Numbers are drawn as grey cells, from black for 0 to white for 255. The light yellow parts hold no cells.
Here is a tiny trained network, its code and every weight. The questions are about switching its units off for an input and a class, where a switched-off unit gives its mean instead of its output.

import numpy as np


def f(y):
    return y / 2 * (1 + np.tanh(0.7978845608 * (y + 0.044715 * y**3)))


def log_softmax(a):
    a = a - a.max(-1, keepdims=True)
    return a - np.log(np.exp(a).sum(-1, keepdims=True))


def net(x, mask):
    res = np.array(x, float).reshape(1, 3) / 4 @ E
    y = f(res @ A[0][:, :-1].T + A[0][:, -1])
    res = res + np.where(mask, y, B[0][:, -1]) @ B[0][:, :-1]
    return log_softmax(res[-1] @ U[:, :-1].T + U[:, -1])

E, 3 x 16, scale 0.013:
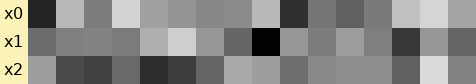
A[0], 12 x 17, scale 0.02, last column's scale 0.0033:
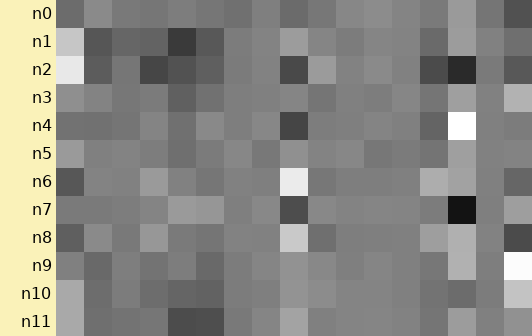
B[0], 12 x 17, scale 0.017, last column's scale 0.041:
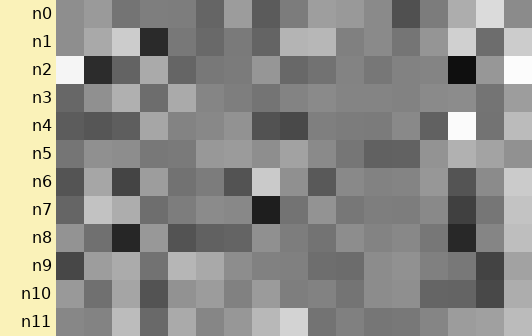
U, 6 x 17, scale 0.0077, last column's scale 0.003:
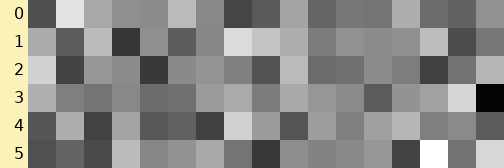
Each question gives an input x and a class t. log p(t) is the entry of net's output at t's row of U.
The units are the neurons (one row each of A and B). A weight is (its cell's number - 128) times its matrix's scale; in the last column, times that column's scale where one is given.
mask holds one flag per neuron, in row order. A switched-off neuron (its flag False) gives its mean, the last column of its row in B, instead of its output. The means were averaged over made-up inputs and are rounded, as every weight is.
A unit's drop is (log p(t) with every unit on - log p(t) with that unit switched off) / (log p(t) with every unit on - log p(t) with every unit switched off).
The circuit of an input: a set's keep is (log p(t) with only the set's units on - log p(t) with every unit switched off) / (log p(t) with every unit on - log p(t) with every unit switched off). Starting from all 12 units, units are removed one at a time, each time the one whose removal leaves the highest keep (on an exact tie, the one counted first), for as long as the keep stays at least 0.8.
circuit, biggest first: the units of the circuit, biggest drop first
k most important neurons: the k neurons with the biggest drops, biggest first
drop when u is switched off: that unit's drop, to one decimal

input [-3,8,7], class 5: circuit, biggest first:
n4
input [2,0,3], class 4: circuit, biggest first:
n7, n10
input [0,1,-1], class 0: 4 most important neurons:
n2, n4, n6, n8
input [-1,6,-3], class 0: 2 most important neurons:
n2, n7
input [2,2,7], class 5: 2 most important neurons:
n4, n2
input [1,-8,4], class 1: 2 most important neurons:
n1, n11
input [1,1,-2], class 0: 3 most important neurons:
n2, n4, n6
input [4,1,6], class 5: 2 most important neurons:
n4, n2
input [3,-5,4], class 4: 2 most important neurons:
n6, n8
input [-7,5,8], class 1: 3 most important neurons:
n1, n11, n8
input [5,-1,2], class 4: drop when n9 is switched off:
0.0
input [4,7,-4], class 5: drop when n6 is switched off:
0.1
